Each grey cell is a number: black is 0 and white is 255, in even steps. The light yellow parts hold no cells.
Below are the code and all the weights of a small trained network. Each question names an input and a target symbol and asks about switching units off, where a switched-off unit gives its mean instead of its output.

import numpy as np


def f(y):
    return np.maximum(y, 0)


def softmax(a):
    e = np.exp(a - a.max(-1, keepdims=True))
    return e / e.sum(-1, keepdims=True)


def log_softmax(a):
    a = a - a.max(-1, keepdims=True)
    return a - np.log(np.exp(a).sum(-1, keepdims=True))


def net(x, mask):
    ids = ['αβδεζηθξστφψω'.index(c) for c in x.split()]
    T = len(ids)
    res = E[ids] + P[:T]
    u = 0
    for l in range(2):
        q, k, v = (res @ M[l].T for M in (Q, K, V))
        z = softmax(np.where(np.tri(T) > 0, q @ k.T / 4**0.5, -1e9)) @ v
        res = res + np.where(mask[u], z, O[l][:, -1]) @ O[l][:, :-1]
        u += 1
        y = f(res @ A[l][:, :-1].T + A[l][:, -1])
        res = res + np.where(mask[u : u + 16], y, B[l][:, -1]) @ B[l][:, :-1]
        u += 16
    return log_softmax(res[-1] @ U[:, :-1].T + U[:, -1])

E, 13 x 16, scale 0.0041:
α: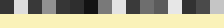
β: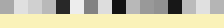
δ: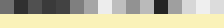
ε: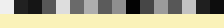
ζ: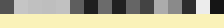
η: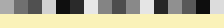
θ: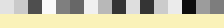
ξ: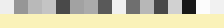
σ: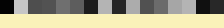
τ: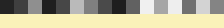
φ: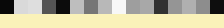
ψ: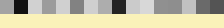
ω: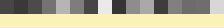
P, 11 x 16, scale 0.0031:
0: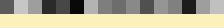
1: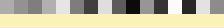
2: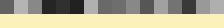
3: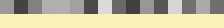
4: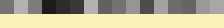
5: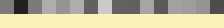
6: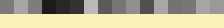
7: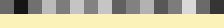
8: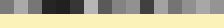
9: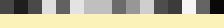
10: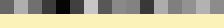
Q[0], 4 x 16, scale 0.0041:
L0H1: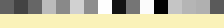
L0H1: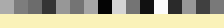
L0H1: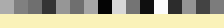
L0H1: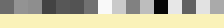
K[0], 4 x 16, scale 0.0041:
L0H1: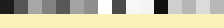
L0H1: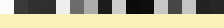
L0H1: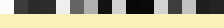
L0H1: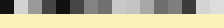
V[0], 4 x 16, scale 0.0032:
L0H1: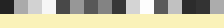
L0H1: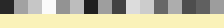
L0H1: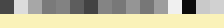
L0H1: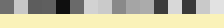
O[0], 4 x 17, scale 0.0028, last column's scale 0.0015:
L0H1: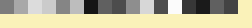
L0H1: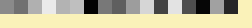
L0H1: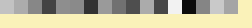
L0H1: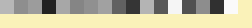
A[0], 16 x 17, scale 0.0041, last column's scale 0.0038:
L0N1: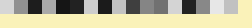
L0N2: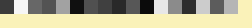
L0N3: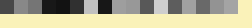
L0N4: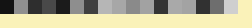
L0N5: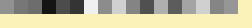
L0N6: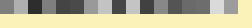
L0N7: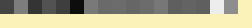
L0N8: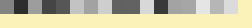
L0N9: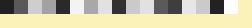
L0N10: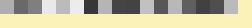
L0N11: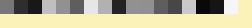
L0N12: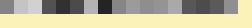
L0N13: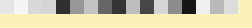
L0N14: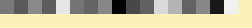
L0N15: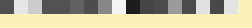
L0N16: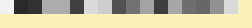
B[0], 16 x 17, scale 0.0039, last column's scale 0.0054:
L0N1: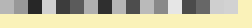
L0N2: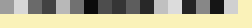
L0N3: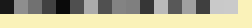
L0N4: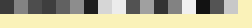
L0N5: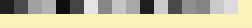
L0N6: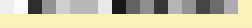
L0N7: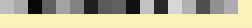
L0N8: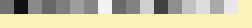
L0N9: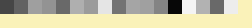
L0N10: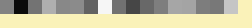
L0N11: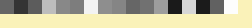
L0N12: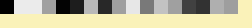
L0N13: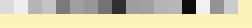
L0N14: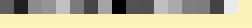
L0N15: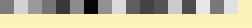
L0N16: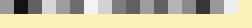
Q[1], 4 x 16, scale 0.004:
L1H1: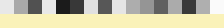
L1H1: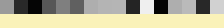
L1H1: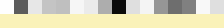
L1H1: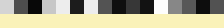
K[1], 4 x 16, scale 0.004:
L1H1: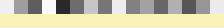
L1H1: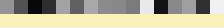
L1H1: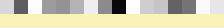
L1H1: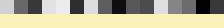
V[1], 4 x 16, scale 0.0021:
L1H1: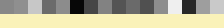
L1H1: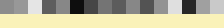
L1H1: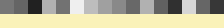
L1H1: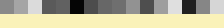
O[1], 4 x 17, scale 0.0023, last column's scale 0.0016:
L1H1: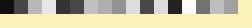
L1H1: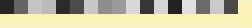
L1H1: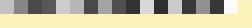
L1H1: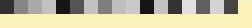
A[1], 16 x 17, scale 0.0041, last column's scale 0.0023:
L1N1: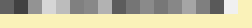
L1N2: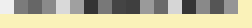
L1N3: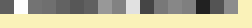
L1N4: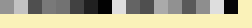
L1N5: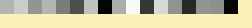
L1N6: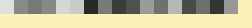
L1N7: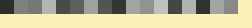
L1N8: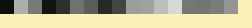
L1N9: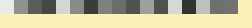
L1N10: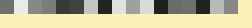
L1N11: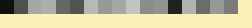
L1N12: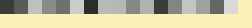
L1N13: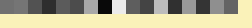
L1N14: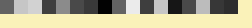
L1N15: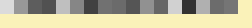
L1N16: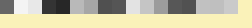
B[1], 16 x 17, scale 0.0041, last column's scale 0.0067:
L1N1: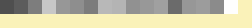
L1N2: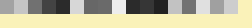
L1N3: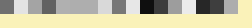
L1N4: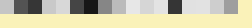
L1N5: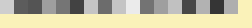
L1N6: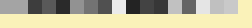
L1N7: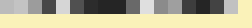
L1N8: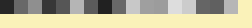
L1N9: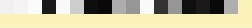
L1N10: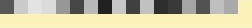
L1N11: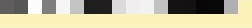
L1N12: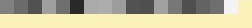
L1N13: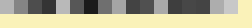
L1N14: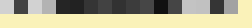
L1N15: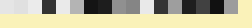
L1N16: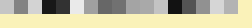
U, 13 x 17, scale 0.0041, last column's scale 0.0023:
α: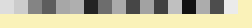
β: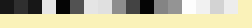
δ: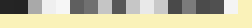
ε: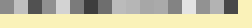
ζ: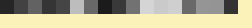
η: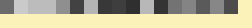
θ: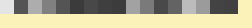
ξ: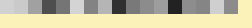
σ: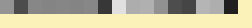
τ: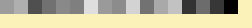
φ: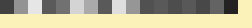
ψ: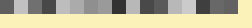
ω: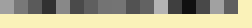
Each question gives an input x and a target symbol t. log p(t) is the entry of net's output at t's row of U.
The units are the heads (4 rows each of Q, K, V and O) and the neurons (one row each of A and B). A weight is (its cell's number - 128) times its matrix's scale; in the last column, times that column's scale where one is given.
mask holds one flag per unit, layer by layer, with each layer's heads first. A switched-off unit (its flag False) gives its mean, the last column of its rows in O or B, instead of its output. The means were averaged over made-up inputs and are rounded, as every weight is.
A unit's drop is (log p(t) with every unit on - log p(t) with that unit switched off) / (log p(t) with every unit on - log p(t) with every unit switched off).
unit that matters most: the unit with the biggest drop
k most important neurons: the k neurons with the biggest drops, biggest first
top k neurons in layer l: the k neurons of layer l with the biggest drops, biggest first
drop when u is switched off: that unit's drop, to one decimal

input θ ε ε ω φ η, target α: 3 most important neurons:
(L0N5, L0N3, L1N9)
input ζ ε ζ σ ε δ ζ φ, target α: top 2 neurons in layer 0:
(L0N5, L0N4)
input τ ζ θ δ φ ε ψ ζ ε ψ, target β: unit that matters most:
L1H1
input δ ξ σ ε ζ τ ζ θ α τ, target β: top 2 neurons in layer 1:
(L1N12, L1N7)
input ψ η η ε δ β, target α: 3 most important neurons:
(L0N5, L0N3, L1N9)
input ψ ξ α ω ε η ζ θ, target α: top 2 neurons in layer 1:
(L1N2, L1N9)
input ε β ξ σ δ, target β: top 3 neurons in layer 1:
(L1N9, L1N7, L1N15)
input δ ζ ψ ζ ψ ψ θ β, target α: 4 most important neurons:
(L0N5, L0N9, L0N3, L0N8)
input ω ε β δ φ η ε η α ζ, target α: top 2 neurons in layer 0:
(L0N5, L0N14)
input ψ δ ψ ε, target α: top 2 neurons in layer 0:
(L0N3, L0N12)
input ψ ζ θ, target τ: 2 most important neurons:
(L1N5, L0N13)
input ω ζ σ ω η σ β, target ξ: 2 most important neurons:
(L1N16, L0N13)
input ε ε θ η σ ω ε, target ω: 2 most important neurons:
(L1N13, L0N3)
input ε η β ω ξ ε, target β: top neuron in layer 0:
(L0N2)
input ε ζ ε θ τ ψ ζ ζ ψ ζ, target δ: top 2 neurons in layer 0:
(L0N2, L0N16)
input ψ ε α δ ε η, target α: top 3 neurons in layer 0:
(L0N5, L0N3, L0N16)
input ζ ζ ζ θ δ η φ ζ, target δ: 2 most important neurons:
(L0N2, L1N11)
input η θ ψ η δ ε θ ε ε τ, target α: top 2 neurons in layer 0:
(L0N5, L0N1)
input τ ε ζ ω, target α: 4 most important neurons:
(L0N5, L1N9, L0N3, L0N12)
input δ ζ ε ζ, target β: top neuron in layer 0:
(L0N7)
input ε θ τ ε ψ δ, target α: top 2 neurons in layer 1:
(L1N9, L1N15)
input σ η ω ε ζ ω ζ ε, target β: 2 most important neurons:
(L0N11, L0N12)
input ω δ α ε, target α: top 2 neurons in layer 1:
(L1N9, L1N2)
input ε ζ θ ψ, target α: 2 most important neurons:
(L0N5, L0N3)
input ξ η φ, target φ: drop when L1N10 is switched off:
0.1
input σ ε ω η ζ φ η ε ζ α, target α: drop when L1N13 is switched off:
-0.1
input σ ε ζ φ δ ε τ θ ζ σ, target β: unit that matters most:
L1H1
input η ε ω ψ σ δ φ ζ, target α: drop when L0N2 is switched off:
0.0
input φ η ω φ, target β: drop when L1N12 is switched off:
0.3
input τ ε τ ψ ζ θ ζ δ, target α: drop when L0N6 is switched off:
-0.1
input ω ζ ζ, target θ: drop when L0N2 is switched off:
0.2
